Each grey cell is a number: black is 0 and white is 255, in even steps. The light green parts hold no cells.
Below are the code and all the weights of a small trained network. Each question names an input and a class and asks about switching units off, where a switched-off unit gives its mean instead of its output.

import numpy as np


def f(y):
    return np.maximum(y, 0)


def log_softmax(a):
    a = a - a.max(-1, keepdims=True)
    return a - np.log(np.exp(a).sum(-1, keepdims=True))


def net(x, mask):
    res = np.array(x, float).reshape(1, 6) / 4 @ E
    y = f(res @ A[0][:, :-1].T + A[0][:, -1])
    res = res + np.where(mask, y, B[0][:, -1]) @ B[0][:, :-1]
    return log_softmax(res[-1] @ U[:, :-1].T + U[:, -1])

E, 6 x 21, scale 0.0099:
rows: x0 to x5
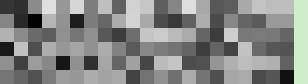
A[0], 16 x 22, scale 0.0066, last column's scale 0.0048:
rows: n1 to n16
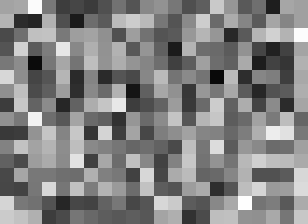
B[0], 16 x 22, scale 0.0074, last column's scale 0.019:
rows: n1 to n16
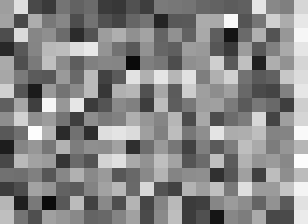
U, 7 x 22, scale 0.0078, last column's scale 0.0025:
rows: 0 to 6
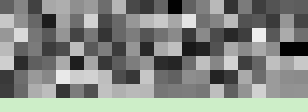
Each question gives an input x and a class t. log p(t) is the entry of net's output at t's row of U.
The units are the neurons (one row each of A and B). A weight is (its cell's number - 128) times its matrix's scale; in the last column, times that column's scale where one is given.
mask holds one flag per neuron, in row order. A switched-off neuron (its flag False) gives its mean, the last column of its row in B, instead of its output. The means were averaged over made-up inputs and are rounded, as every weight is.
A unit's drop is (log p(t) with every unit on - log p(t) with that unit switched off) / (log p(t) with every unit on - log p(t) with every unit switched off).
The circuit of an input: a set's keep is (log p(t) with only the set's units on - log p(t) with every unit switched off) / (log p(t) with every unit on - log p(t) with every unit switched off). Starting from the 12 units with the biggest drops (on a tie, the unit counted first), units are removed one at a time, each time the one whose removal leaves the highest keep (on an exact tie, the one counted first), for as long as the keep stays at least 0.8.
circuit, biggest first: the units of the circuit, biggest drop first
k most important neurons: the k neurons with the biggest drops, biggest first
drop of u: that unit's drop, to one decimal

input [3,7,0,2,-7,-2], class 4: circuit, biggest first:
(n2)
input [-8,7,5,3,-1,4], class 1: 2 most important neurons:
(n6 n7)
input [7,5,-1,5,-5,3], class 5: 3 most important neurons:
(n4 n13 n5)
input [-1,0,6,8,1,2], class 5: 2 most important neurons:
(n4 n13)
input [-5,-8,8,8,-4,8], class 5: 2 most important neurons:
(n4 n13)
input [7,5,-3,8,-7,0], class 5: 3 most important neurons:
(n4 n13 n5)
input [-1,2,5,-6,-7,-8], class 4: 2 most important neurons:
(n2 n12)
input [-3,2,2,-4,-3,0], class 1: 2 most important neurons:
(n6 n14)
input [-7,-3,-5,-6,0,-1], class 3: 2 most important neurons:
(n15 n3)
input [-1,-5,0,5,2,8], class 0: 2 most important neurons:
(n8 n7)
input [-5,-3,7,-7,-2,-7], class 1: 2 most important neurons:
(n6 n3)
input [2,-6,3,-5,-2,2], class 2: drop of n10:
0.2
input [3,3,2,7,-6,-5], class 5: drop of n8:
0.0
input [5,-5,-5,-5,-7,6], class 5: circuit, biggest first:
(n4)
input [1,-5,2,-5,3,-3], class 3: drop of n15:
0.1
